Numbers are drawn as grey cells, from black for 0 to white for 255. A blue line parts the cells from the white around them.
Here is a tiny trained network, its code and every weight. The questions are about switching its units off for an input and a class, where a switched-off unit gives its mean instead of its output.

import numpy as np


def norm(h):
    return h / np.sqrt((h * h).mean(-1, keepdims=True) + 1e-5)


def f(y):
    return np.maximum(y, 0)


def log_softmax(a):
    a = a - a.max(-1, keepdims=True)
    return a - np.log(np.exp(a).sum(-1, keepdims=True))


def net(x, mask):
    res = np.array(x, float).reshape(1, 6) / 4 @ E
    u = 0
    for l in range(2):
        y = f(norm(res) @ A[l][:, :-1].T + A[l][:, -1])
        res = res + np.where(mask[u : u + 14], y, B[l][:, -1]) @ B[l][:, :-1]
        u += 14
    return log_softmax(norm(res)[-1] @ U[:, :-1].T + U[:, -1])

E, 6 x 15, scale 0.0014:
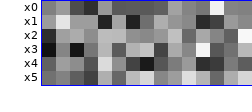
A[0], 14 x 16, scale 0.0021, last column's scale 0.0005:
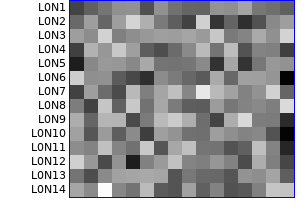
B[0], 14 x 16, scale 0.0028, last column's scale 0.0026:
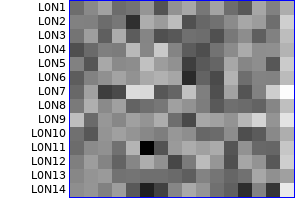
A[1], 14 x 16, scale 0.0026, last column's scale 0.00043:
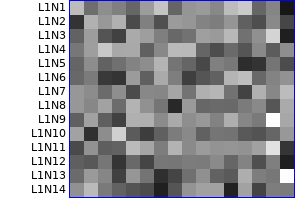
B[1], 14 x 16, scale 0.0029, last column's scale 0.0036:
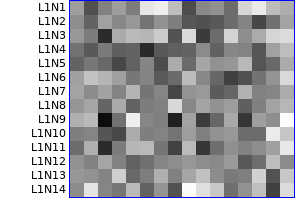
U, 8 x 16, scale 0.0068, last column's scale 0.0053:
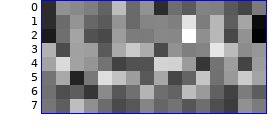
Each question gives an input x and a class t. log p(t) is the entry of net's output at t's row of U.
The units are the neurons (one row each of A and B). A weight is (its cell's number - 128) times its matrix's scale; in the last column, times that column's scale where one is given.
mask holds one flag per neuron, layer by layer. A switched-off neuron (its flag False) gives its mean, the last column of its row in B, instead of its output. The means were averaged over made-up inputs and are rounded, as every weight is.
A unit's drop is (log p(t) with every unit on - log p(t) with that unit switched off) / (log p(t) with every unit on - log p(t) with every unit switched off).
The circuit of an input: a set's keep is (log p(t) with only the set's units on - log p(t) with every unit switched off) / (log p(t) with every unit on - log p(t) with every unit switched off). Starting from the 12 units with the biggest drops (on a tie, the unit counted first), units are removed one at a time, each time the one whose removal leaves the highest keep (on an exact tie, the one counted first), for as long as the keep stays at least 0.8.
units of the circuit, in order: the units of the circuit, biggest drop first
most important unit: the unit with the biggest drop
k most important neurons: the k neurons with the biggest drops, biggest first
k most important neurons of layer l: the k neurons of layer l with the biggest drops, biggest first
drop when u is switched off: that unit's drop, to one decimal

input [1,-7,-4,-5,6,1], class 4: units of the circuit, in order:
[L1N3; L1N9]
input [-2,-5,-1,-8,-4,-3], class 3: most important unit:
L0N9
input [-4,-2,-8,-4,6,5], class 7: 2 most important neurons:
[L0N6; L0N10]
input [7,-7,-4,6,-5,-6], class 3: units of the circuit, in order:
[L0N7; L1N9; L1N11]
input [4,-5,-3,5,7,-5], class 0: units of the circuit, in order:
[L0N7; L1N9; L1N3]
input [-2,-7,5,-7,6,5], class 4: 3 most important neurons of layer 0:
[L0N14; L0N8; L0N3]
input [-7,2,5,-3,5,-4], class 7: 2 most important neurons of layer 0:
[L0N5; L0N12]
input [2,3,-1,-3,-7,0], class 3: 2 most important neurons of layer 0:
[L0N9; L0N6]
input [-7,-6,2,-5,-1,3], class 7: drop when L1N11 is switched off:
0.1
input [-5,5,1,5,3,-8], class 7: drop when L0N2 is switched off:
-0.2
